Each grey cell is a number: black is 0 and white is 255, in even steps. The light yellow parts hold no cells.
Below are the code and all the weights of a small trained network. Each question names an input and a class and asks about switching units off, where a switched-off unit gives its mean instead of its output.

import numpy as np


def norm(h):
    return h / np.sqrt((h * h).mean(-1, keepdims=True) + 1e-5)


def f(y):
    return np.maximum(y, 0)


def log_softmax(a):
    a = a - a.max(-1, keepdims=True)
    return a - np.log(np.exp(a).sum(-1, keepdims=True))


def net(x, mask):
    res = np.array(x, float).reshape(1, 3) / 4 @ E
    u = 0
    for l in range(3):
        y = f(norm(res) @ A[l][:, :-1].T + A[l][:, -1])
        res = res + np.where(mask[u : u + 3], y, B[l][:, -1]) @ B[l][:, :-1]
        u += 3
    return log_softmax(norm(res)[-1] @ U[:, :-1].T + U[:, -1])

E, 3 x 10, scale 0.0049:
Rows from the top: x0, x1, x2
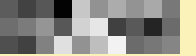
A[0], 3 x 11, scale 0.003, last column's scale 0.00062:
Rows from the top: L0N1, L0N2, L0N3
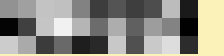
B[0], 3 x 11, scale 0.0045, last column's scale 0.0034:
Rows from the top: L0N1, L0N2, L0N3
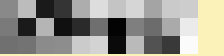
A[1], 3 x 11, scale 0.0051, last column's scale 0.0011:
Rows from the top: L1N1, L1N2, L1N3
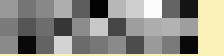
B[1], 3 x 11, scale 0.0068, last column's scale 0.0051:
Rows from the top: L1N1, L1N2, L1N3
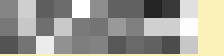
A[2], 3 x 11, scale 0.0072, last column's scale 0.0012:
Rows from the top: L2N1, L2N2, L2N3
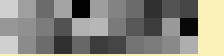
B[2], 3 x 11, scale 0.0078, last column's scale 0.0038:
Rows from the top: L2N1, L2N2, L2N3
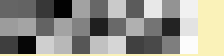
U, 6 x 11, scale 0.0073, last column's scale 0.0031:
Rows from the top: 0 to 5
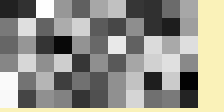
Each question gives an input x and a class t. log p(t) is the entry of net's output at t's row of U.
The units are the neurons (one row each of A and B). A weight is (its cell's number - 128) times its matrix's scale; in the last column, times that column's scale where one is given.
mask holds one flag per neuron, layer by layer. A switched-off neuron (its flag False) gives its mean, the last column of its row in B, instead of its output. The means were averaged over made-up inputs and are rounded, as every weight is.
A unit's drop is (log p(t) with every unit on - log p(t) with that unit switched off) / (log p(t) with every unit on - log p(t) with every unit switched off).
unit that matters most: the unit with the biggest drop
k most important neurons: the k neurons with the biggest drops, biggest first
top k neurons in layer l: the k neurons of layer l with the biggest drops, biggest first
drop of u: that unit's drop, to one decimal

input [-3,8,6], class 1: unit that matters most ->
L2N2
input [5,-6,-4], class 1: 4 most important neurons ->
[L1N1 L0N2 L2N1 L0N1]
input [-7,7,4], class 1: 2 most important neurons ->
[L2N2 L2N3]
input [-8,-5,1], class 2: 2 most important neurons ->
[L2N1 L1N2]
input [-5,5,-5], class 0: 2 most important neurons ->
[L2N3 L1N1]
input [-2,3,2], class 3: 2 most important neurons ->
[L1N1 L1N2]
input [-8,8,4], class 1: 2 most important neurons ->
[L2N2 L2N3]
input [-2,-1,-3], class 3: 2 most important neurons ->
[L0N1 L1N1]
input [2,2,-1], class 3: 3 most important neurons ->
[L1N2 L2N1 L1N1]
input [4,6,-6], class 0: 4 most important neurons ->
[L2N3 L1N1 L0N3 L0N1]
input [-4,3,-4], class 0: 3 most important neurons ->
[L2N3 L1N1 L0N3]
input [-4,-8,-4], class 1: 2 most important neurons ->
[L1N1 L0N2]
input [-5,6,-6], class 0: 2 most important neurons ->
[L2N3 L1N1]
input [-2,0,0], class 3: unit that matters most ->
L0N1
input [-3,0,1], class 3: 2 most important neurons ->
[L0N1 L2N1]
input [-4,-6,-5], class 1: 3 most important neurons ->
[L1N1 L0N2 L0N1]
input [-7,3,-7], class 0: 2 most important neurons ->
[L2N3 L1N2]
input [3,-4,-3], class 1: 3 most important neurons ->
[L0N2 L2N1 L1N1]
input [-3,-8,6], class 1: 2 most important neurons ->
[L1N1 L2N3]
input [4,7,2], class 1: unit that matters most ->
L2N2
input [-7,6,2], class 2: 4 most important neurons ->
[L2N1 L1N1 L0N3 L1N3]
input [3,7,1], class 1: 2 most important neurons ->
[L2N2 L2N1]
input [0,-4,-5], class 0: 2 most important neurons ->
[L2N3 L0N3]
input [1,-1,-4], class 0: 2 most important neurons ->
[L2N3 L0N1]
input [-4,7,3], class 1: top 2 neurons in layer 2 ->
[L2N2 L2N3]
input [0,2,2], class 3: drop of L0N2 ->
0.2
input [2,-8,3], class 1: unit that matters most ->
L1N1
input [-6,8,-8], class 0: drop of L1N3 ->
0.1
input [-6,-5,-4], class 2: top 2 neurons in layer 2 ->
[L2N1 L2N2]
